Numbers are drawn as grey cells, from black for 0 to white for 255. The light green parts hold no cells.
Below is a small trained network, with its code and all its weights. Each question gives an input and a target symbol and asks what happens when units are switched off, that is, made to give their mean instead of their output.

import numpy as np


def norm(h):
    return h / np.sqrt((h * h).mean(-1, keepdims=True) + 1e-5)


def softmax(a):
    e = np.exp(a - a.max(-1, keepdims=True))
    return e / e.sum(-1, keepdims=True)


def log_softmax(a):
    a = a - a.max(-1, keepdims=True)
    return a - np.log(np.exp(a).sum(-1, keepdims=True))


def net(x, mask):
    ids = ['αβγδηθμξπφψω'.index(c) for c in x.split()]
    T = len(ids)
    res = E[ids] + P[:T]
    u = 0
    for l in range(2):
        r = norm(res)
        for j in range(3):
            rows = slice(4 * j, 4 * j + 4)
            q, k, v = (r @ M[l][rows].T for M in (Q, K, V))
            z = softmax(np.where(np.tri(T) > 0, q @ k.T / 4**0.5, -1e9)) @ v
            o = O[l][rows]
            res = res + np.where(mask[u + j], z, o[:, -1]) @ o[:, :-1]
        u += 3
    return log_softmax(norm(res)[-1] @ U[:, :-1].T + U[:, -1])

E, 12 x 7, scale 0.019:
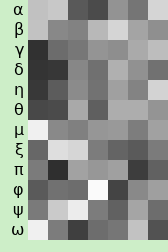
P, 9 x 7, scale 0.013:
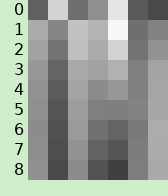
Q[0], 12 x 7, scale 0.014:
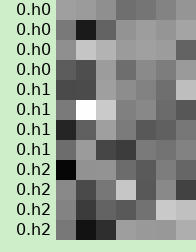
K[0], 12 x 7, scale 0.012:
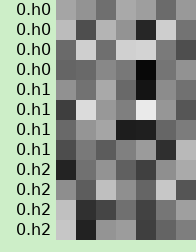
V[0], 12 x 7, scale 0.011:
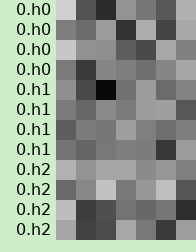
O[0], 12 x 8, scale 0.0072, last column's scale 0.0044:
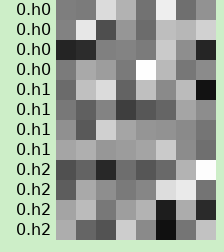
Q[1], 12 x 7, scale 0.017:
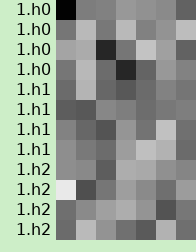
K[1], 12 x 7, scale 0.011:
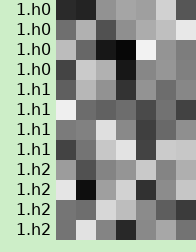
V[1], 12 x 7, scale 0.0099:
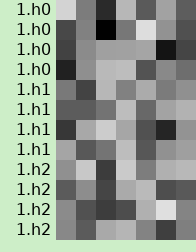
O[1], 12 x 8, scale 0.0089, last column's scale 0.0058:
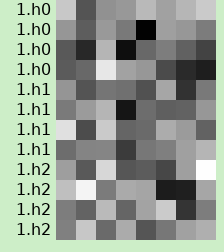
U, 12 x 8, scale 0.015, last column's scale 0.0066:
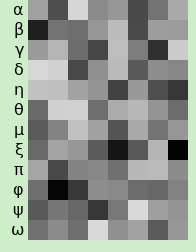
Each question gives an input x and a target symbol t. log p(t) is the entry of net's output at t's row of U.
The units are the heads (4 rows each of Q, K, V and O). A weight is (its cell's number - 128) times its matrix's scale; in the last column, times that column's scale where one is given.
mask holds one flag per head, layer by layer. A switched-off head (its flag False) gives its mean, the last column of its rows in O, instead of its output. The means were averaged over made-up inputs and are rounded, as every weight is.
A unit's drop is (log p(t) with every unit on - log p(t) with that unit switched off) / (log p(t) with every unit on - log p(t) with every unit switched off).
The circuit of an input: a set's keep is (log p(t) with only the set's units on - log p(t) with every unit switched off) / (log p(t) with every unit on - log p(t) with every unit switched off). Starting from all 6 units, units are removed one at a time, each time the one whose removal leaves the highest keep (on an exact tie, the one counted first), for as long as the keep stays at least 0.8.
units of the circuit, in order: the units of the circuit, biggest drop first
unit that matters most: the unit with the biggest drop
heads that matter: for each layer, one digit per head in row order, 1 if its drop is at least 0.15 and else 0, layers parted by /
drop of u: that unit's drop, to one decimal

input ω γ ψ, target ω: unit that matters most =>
0.h1
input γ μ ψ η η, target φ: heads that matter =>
010 / 000
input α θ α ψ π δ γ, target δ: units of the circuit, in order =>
[0.h2 1.h2]
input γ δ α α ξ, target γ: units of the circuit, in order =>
[0.h2 0.h0 1.h0]
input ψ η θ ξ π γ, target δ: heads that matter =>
001 / 001
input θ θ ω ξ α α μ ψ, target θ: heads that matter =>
001 / 111
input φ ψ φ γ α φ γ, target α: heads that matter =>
000 / 100
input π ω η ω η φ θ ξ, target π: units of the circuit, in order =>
[0.h0 1.h2 1.h1 0.h2]
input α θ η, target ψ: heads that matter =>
101 / 101
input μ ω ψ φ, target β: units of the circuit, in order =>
[1.h1 0.h0]
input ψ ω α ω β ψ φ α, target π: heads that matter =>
100 / 001
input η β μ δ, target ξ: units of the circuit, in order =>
[1.h0 0.h0]
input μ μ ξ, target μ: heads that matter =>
011 / 100
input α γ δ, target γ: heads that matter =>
100 / 011
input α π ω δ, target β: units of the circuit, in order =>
[1.h1]
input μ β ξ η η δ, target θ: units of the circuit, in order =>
[0.h2 0.h0]
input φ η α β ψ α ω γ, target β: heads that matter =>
101 / 000
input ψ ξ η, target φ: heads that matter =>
110 / 000
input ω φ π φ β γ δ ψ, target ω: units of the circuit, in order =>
[1.h1 0.h1]
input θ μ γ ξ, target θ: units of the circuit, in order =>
[0.h2 1.h2 0.h0]
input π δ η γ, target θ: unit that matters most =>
0.h2
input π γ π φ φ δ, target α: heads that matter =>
000 / 000
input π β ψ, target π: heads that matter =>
111 / 001
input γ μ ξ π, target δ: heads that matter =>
100 / 001
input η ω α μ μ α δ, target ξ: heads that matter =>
101 / 100
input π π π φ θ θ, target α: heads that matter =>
000 / 100
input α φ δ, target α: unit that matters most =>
1.h0
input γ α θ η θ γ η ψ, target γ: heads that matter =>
101 / 101
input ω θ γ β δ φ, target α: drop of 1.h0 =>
0.4
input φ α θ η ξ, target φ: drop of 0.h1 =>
0.5
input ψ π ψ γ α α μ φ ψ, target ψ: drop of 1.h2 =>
0.3
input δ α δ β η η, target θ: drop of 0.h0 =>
0.3
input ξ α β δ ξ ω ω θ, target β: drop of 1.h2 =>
0.0
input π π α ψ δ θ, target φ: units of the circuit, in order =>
[0.h1]
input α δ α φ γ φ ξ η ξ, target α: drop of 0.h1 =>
0.2
